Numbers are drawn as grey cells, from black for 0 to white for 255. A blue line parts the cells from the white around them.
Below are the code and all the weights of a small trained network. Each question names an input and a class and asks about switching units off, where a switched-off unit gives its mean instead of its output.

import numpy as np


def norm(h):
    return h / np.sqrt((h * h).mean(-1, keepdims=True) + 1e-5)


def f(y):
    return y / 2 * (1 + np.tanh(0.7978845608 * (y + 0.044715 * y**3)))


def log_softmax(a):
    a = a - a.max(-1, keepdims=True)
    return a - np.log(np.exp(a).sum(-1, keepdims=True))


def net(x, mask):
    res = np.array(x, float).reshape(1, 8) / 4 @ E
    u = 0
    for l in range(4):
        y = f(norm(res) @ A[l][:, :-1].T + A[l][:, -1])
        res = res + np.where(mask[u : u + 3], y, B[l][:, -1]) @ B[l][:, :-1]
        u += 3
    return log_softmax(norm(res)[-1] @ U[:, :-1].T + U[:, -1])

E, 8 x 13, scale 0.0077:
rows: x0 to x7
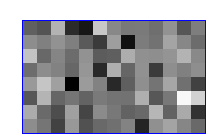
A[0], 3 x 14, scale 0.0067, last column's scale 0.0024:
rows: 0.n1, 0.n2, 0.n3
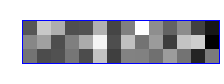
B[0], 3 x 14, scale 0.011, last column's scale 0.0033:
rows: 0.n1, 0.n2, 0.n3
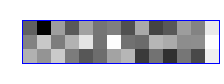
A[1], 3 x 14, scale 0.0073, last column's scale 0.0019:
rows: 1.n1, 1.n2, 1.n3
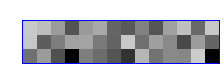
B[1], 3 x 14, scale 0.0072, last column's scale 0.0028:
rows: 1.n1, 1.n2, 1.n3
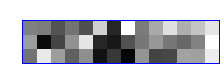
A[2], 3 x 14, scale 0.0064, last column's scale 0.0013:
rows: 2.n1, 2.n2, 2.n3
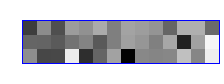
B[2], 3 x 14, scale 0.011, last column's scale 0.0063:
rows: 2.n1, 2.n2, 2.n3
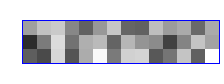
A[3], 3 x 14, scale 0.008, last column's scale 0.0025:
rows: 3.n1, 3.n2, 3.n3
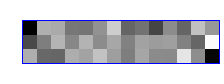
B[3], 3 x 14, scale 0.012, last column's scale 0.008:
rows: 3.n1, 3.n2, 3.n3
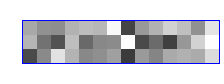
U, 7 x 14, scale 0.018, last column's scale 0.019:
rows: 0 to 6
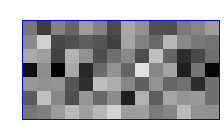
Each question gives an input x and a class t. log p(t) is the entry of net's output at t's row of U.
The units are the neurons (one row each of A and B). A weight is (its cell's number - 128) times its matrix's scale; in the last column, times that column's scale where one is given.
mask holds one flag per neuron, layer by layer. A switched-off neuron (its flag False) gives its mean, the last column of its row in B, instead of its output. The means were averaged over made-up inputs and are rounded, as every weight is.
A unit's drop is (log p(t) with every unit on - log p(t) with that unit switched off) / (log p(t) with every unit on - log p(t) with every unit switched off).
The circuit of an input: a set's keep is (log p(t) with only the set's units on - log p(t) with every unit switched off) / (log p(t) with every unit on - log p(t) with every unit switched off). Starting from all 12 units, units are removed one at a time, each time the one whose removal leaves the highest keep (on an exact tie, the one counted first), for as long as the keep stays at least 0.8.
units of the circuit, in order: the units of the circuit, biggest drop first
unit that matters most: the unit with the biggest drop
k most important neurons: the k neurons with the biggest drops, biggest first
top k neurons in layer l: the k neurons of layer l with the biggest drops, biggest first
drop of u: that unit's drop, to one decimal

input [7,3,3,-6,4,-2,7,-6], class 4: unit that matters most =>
0.n3
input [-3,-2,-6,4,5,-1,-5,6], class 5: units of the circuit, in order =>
[0.n2, 2.n3, 3.n2]
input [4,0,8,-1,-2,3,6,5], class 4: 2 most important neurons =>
[0.n3, 3.n1]
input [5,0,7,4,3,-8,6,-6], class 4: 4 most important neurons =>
[0.n3, 2.n3, 3.n2, 2.n2]
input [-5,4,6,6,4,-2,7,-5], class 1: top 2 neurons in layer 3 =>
[3.n1, 3.n3]
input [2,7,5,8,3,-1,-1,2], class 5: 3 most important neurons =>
[3.n2, 0.n3, 1.n3]
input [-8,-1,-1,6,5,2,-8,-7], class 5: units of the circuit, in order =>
[1.n3, 2.n3]
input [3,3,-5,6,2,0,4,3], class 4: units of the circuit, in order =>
[0.n3, 0.n2, 3.n3]
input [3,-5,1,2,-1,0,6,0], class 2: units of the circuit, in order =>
[0.n3, 2.n3, 3.n3]
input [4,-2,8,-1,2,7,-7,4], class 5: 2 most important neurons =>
[1.n3, 2.n3]
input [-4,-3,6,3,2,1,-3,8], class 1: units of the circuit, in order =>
[2.n3, 3.n1]
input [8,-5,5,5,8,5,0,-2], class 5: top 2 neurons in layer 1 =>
[1.n3, 1.n2]
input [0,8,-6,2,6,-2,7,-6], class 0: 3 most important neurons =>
[0.n1, 3.n1, 3.n3]
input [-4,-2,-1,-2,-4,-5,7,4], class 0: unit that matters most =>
3.n1
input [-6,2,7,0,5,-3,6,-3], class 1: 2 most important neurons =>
[1.n1, 2.n3]
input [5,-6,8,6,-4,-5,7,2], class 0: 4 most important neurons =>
[1.n2, 0.n2, 3.n1, 2.n1]
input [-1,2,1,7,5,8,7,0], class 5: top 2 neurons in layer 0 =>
[0.n1, 0.n3]
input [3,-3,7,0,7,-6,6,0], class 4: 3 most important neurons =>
[0.n3, 3.n2, 2.n3]
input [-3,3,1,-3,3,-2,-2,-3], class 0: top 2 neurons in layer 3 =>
[3.n1, 3.n3]
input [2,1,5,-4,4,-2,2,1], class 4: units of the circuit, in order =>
[0.n3]
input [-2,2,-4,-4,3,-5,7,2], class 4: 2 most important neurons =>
[3.n2, 0.n2]
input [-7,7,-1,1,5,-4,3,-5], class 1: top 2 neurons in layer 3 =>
[3.n3, 3.n1]
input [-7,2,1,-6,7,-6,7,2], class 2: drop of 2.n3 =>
0.1
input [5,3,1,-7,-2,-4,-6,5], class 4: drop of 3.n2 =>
0.2
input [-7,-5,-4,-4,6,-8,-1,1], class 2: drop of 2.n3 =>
0.2
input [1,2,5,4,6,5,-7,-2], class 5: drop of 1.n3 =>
0.1
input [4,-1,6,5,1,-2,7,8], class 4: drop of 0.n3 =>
0.0
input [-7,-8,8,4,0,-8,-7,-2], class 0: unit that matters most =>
2.n2
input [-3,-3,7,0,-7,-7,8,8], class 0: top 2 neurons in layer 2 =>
[2.n3, 2.n1]
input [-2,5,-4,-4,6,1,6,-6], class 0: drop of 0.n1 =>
0.6
